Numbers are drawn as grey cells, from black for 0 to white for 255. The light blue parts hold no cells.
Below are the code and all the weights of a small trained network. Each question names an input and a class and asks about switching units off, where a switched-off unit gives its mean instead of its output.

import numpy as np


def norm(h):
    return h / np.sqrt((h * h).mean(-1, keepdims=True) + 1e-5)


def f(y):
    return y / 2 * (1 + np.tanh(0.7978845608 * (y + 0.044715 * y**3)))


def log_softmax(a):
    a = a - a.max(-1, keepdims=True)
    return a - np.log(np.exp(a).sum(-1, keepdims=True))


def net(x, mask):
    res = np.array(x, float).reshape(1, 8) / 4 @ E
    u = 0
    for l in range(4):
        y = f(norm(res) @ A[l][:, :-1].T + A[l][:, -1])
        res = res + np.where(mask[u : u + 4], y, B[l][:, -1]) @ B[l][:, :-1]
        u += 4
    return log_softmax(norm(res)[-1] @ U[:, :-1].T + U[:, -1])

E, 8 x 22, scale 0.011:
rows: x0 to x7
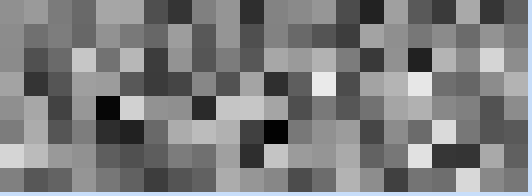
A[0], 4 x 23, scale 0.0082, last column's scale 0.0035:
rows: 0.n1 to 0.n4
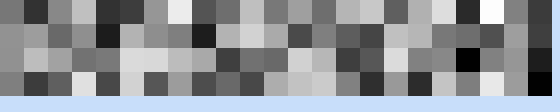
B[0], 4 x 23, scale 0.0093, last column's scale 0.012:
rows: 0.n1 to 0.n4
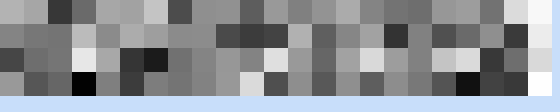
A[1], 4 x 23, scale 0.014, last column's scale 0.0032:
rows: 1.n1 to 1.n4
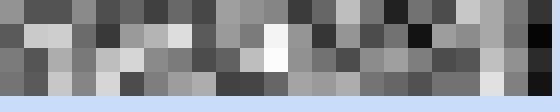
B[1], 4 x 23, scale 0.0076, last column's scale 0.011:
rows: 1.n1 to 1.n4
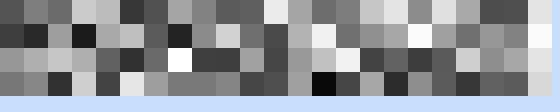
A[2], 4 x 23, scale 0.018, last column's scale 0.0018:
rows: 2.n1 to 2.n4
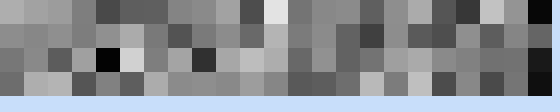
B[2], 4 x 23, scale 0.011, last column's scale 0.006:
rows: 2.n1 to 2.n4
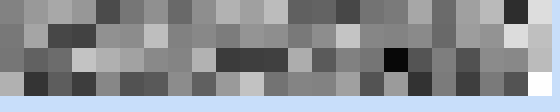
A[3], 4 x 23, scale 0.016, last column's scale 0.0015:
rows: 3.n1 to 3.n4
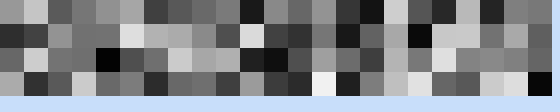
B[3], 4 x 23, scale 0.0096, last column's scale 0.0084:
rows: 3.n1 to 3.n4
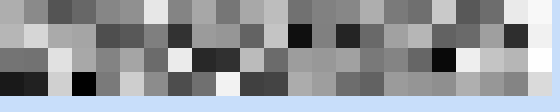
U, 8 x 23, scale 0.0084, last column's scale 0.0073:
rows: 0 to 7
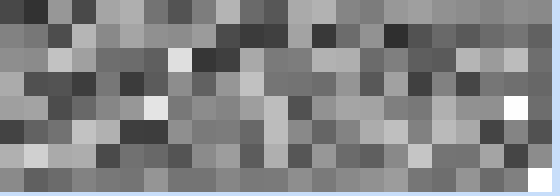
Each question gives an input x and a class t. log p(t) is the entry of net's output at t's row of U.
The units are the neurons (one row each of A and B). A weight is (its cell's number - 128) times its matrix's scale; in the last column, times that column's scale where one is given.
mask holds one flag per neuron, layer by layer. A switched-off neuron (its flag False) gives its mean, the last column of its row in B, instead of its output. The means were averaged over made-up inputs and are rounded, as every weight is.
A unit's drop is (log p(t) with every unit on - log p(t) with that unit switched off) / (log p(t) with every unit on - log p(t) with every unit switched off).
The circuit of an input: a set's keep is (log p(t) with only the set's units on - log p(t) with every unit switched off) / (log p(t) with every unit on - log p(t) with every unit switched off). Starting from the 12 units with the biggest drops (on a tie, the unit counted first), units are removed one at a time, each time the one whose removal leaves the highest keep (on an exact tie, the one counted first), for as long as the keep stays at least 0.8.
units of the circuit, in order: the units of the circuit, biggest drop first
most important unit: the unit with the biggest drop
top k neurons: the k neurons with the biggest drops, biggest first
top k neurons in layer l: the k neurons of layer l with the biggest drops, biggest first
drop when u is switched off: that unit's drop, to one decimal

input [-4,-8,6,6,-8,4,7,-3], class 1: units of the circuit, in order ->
[1.n4]
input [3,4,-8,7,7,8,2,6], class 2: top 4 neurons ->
[3.n3; 1.n2; 0.n4; 1.n4]
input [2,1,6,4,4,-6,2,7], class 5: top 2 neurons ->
[1.n1; 3.n3]
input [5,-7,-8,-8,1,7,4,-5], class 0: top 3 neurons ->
[1.n2; 0.n4; 1.n3]
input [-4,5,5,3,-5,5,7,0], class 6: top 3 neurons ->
[2.n1; 0.n2; 1.n3]
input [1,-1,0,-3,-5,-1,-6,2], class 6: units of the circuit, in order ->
[3.n2; 0.n2]
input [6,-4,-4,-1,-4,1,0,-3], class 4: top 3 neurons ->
[0.n4; 3.n1; 0.n2]
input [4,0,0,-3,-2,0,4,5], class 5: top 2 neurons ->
[1.n1; 0.n1]
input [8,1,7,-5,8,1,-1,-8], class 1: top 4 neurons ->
[2.n3; 0.n1; 0.n2; 1.n1]
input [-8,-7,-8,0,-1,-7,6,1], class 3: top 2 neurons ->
[2.n4; 3.n3]
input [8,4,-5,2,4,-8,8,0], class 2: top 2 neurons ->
[1.n3; 0.n1]
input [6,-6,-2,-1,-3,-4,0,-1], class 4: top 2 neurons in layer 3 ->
[3.n1; 3.n3]
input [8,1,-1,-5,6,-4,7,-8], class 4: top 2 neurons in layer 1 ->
[1.n4; 1.n1]
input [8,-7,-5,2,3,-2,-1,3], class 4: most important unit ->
0.n4
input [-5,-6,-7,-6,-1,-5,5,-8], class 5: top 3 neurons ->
[0.n3; 0.n4; 3.n4]
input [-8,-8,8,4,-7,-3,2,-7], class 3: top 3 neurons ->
[0.n4; 0.n2; 3.n1]
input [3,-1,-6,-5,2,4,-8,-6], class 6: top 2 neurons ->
[3.n2; 0.n4]
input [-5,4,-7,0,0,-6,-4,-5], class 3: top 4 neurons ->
[2.n4; 3.n3; 0.n3; 1.n1]
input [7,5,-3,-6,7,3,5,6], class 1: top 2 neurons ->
[2.n3; 0.n1]
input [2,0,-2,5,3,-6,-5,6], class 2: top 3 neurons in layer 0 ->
[0.n3; 0.n1; 0.n4]
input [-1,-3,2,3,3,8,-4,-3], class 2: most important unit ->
3.n3
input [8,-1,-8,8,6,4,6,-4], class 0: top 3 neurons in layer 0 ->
[0.n4; 0.n1; 0.n2]
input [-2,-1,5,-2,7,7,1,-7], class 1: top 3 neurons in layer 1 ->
[1.n3; 1.n1; 1.n2]
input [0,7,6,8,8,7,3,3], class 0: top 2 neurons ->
[3.n4; 1.n4]
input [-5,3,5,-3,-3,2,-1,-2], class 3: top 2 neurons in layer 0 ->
[0.n4; 0.n2]
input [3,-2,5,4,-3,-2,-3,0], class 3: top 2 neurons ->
[0.n4; 1.n2]
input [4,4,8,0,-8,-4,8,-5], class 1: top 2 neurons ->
[1.n4; 3.n2]
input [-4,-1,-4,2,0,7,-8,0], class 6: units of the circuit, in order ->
[3.n2]
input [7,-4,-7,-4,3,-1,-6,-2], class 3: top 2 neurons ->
[2.n4; 0.n1]
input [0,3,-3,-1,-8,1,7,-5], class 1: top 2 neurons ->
[1.n4; 0.n4]
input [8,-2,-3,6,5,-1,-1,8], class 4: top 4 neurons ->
[3.n1; 0.n3; 1.n2; 1.n4]
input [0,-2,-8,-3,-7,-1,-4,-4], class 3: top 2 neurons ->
[2.n4; 0.n2]
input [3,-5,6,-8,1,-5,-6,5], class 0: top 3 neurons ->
[1.n2; 0.n3; 2.n4]
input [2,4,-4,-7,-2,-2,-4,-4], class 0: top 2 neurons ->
[1.n2; 0.n4]
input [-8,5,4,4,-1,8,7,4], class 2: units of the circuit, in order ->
[3.n3]
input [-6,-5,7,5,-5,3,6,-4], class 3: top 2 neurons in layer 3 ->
[3.n1; 3.n2]
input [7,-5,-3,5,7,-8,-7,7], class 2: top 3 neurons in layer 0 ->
[0.n1; 0.n3; 0.n4]
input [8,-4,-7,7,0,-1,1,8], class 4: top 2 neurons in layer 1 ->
[1.n2; 1.n1]
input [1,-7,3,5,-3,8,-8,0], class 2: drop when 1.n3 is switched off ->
-0.1
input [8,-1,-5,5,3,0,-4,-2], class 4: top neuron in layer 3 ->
[3.n1]
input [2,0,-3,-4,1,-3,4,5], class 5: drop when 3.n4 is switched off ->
0.1
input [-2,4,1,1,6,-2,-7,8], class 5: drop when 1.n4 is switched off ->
0.2
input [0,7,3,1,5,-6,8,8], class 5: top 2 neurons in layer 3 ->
[3.n3; 3.n2]
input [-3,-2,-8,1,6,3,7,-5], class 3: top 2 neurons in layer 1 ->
[1.n4; 1.n1]
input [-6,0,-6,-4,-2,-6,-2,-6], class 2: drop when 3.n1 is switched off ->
0.2
